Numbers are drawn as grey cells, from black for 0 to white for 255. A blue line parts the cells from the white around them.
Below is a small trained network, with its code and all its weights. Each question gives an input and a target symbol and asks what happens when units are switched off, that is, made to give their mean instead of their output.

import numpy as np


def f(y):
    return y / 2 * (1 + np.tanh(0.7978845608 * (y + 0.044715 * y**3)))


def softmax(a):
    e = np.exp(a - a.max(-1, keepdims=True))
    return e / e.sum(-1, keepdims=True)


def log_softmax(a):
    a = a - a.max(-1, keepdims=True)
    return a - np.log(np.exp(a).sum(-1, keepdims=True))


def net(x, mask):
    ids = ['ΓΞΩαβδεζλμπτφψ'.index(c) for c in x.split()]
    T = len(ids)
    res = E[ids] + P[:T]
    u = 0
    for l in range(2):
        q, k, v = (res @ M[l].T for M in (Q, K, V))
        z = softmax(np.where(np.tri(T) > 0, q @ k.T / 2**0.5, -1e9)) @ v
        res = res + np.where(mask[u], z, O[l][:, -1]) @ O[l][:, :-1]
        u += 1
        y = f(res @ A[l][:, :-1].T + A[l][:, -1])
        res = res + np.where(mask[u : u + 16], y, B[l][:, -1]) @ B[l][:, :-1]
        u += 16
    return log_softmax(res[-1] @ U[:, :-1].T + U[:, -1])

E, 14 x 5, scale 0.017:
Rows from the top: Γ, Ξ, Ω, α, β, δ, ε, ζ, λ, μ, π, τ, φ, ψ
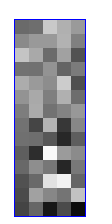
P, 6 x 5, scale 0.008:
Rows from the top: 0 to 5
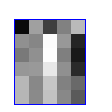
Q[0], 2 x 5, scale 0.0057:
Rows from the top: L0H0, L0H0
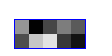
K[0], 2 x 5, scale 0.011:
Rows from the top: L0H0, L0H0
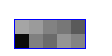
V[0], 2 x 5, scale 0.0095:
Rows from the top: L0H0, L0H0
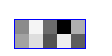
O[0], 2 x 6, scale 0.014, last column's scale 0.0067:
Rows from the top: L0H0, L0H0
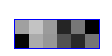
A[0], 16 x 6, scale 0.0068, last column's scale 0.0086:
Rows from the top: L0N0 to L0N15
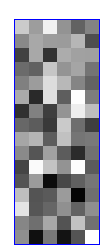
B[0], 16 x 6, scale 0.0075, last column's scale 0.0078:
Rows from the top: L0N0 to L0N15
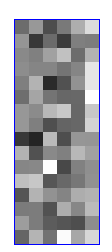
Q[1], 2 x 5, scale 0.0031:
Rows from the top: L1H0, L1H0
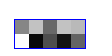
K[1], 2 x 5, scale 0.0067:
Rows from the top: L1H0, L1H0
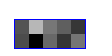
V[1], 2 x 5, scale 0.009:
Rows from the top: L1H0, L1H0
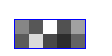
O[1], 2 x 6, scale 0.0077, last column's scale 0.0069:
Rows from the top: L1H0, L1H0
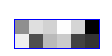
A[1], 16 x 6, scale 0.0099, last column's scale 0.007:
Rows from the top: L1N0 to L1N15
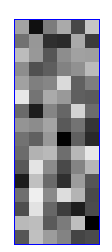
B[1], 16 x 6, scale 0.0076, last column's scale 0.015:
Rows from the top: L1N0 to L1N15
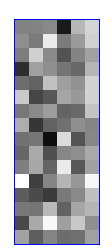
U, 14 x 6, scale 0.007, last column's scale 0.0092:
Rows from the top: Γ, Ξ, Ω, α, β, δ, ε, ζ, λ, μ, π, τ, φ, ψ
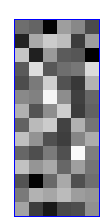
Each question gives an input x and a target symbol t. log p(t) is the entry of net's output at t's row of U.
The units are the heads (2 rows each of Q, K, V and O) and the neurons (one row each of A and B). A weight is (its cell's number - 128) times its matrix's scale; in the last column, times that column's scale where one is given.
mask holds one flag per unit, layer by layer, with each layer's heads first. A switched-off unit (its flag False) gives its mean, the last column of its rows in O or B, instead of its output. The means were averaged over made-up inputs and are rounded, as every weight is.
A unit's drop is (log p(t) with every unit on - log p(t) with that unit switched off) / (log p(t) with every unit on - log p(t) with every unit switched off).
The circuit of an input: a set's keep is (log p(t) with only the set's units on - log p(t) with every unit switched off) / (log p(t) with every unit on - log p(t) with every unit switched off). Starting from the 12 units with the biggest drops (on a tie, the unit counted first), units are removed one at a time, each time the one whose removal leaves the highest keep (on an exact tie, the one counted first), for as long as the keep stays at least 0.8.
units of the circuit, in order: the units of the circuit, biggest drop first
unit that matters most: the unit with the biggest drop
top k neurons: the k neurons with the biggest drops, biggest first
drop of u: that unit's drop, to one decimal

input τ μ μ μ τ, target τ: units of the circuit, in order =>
(L0H0, L1H0, L1N0)
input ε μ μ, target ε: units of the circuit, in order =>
(L0H0, L1H0, L1N5)
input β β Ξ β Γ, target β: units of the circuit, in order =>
(L0H0, L1H0, L1N11, L1N0)
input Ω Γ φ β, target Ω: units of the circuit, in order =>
(L0H0, L1H0, L1N0)
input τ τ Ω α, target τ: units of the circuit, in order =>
(L0H0)
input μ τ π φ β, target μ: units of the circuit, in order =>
(L0H0, L1H0)
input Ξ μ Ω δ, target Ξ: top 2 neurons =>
(L1N11, L1N5)
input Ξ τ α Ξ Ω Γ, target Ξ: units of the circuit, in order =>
(L0H0, L1N11)
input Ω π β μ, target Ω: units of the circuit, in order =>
(L1H0, L0H0, L1N0)
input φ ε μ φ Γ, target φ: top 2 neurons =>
(L0N10, L1N0)
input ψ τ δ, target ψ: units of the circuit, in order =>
(L1H0, L0N11, L0N15, L0N6)
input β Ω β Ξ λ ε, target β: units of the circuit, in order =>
(L1H0, L0H0, L1N11)
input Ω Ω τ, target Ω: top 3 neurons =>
(L1N0, L0N11, L1N5)
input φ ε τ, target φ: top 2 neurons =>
(L0N10, L0N4)
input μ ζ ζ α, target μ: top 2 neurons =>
(L1N1, L1N11)
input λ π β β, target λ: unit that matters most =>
L1H0
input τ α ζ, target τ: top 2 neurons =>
(L1N11, L0N7)
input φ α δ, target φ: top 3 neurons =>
(L0N10, L1N14, L0N4)
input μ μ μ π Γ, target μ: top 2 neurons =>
(L1N1, L1N11)
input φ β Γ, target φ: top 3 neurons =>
(L0N10, L1N14, L1N10)
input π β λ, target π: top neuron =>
(L1N14)
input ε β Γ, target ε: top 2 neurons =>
(L0N10, L1N5)
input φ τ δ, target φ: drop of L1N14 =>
0.2
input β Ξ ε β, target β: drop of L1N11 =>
0.2
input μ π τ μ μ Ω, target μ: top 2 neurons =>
(L1N1, L0N8)
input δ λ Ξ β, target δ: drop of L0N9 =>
-0.1
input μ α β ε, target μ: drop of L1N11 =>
0.1
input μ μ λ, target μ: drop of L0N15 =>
0.0
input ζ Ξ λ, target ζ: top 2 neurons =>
(L1N1, L1N14)
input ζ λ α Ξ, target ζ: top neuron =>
(L1N1)
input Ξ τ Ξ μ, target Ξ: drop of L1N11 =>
0.6
